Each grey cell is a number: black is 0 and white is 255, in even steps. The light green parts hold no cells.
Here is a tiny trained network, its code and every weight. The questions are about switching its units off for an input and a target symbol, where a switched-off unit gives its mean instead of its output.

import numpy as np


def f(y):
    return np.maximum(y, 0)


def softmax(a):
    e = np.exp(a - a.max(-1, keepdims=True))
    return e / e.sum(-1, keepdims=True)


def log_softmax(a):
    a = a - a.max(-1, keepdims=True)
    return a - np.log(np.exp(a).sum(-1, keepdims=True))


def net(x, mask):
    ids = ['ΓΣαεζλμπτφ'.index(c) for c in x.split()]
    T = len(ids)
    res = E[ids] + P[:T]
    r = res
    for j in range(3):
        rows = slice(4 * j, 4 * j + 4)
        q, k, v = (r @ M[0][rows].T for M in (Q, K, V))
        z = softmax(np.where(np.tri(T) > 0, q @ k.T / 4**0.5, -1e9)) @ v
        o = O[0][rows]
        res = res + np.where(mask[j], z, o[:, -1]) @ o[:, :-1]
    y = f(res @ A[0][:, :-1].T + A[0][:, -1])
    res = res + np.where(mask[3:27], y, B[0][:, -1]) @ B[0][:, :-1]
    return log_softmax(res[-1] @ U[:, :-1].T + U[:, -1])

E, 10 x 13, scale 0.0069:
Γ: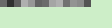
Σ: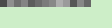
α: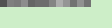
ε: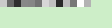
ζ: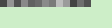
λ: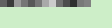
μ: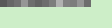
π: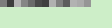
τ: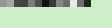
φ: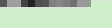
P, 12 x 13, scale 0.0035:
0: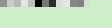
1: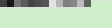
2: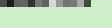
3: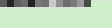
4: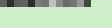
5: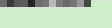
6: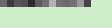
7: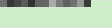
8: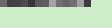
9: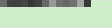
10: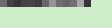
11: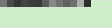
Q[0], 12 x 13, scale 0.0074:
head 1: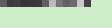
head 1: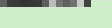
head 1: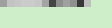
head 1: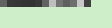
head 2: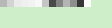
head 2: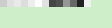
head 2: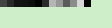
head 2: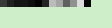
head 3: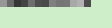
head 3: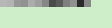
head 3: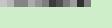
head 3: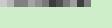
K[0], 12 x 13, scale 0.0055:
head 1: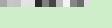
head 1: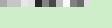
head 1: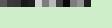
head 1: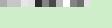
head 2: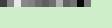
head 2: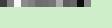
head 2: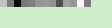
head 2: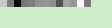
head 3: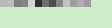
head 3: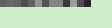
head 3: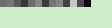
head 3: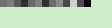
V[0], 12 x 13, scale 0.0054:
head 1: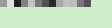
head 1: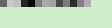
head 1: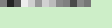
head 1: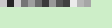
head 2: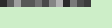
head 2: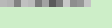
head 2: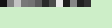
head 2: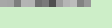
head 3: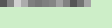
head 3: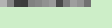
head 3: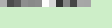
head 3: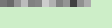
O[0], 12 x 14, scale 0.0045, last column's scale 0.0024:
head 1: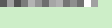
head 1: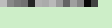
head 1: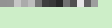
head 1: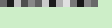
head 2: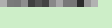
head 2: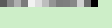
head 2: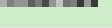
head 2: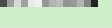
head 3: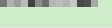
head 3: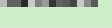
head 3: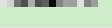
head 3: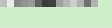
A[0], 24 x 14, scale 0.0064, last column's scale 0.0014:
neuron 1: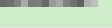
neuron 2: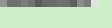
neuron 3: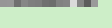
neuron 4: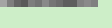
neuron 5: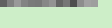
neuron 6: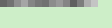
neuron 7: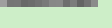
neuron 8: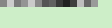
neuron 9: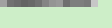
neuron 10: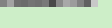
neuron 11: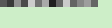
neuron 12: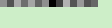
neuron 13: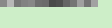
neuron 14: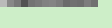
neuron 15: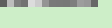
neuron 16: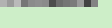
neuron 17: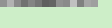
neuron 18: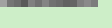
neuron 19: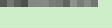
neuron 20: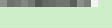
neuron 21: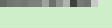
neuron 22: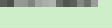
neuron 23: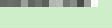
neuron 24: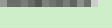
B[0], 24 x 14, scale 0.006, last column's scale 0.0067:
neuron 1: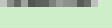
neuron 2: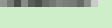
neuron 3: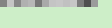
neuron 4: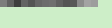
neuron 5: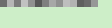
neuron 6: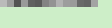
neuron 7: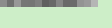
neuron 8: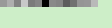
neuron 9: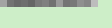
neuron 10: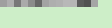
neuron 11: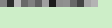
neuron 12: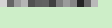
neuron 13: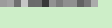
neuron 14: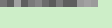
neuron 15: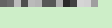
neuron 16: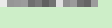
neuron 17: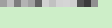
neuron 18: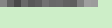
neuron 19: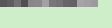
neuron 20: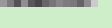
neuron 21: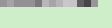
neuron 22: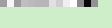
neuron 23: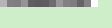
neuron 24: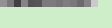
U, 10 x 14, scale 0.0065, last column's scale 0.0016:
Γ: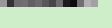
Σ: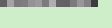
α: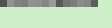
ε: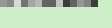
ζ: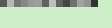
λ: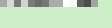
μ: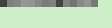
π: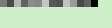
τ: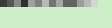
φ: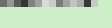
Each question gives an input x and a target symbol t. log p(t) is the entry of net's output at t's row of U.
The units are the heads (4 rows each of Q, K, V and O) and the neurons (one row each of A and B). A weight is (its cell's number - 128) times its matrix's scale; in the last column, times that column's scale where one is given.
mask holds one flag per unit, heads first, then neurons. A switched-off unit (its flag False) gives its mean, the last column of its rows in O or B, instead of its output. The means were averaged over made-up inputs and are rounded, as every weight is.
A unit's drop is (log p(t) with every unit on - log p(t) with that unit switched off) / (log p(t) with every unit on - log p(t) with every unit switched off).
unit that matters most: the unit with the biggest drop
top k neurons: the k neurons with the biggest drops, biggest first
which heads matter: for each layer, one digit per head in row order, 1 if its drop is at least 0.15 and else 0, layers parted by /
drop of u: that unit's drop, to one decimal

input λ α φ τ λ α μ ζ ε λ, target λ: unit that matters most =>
head 2
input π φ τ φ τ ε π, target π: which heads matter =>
110
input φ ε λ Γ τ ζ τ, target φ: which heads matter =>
110
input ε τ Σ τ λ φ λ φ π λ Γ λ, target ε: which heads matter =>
011
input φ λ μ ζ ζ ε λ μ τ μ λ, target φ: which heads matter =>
110
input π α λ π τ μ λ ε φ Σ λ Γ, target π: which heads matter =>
110
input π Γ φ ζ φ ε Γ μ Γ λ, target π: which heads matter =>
110
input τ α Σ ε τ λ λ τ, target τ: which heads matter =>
111
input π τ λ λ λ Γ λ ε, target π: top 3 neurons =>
[neuron 11; neuron 12; neuron 21]
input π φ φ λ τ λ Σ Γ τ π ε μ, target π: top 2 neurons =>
[neuron 11; neuron 12]
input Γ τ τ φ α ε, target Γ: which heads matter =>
101
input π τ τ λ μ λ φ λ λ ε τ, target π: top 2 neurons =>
[neuron 11; neuron 12]
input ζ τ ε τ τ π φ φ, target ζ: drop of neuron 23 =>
0.0
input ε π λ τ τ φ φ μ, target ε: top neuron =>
[neuron 15]
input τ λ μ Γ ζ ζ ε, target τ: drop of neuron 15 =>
0.1
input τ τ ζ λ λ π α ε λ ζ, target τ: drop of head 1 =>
0.7
